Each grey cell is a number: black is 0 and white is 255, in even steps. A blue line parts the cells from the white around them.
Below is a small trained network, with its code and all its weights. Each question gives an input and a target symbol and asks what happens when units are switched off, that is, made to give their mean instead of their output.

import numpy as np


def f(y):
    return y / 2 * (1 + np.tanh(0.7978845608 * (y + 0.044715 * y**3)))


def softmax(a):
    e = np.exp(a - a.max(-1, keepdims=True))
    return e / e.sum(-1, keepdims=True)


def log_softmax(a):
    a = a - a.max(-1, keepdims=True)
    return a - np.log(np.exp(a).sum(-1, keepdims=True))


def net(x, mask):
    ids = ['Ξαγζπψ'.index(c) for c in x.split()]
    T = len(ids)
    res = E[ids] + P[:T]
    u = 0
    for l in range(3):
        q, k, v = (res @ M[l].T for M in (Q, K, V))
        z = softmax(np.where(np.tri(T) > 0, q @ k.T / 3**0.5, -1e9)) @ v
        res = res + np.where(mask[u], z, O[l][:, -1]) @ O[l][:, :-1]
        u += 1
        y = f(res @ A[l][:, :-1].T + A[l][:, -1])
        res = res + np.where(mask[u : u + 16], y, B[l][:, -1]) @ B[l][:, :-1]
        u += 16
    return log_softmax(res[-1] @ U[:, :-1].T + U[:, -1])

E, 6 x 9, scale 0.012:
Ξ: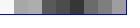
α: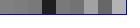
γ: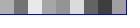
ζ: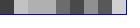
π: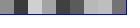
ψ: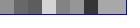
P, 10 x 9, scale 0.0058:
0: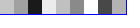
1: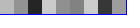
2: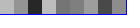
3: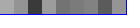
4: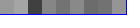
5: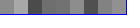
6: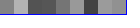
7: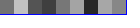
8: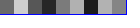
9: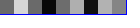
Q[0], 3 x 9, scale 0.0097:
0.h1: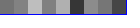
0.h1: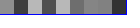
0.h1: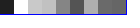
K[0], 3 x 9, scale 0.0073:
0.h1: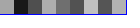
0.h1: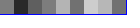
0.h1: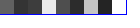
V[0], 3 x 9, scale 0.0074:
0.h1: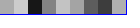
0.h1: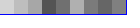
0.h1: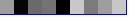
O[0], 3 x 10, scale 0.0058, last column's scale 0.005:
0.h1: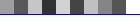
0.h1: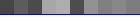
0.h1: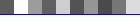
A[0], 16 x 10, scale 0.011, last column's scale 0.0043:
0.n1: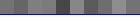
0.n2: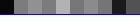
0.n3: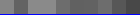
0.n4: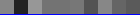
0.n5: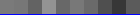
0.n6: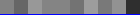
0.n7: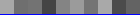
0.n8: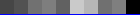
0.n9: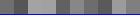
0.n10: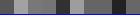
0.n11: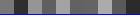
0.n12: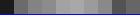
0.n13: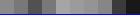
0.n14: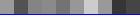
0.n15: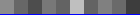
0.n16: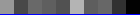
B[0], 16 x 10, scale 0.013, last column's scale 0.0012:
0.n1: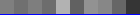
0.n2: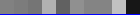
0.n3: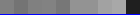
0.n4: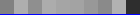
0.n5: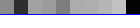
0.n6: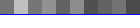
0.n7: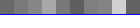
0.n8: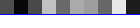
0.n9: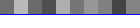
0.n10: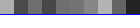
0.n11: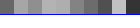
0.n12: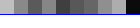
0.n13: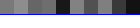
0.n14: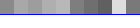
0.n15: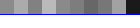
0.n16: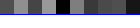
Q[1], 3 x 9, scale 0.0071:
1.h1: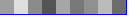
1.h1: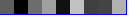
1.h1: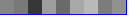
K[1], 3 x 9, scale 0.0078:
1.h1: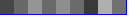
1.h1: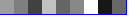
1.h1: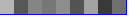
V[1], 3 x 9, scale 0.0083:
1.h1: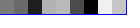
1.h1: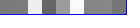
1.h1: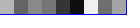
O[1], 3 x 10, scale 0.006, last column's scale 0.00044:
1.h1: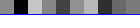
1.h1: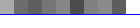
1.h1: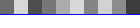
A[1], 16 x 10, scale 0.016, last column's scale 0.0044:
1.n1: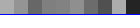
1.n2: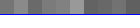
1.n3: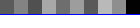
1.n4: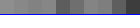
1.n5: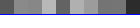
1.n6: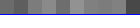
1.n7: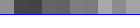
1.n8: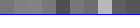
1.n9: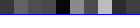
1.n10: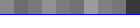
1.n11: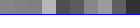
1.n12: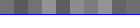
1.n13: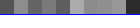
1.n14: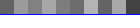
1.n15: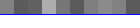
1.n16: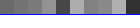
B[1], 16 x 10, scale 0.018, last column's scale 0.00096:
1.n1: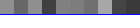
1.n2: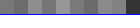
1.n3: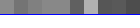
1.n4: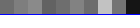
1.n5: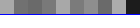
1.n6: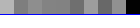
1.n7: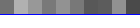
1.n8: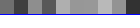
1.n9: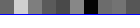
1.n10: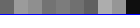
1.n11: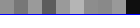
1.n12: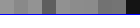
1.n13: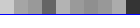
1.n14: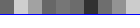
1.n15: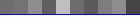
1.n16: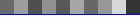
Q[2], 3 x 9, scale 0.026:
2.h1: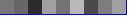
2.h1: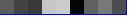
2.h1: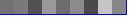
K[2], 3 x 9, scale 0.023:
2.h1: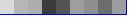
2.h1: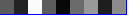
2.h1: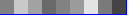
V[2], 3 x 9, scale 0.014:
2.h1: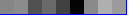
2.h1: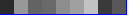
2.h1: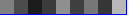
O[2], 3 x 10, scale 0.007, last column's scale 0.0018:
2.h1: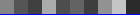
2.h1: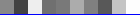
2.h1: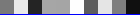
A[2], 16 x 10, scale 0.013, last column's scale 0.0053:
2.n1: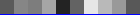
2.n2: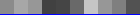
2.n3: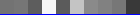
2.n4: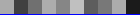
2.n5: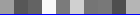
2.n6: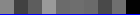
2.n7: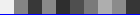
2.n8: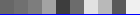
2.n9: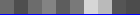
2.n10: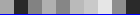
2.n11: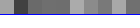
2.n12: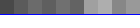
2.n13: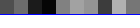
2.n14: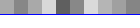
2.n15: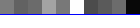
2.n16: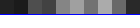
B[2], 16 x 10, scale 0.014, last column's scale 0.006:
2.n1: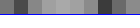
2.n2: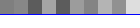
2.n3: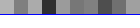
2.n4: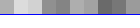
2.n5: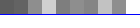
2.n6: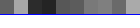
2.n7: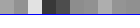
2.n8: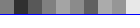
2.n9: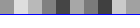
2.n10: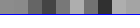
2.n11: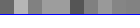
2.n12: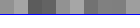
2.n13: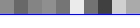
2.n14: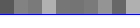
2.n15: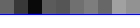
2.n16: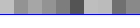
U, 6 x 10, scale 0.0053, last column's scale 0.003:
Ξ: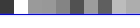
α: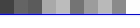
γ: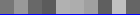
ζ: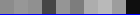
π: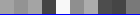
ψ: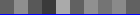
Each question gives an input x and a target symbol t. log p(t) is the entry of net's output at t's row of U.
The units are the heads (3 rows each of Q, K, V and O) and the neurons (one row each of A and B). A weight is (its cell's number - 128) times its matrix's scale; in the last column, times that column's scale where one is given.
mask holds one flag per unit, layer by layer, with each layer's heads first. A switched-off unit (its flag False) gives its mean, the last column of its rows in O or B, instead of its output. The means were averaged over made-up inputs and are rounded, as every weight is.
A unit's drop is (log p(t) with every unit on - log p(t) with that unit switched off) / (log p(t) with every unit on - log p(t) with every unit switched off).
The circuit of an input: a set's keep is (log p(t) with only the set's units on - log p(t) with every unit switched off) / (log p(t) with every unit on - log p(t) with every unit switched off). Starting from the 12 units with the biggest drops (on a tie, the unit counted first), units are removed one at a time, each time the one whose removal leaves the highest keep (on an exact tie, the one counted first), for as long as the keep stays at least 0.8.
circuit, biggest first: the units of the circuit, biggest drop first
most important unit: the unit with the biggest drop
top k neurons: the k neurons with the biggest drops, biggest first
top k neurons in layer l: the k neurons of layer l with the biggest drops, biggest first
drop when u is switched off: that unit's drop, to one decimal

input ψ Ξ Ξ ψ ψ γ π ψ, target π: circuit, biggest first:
[1.h1, 2.h1]
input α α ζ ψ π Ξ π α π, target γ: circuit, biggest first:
[2.n9, 1.n8, 2.n10, 2.n8]
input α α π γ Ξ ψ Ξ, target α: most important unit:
0.h1
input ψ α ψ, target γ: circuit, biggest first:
[2.h1, 2.n15, 2.n4]
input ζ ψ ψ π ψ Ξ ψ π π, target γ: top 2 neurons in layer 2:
[2.n10, 2.n9]
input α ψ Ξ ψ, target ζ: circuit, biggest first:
[2.h1, 2.n7]
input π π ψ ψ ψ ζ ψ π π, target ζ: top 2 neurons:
[1.n8, 1.n9]
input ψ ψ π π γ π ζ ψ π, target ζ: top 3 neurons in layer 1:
[1.n9, 1.n8, 1.n4]
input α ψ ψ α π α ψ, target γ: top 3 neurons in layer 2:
[2.n15, 2.n10, 2.n3]
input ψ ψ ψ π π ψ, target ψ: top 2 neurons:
[2.n6, 1.n14]
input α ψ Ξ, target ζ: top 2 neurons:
[2.n7, 1.n1]
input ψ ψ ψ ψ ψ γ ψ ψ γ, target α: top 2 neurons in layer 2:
[2.n5, 2.n15]
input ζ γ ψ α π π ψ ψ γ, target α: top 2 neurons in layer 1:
[1.n15, 1.n14]
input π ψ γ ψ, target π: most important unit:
2.h1
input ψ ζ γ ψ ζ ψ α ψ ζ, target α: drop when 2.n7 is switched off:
0.1
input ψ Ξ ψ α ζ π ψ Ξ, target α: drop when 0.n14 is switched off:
0.2
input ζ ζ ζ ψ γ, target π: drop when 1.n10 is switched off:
0.0
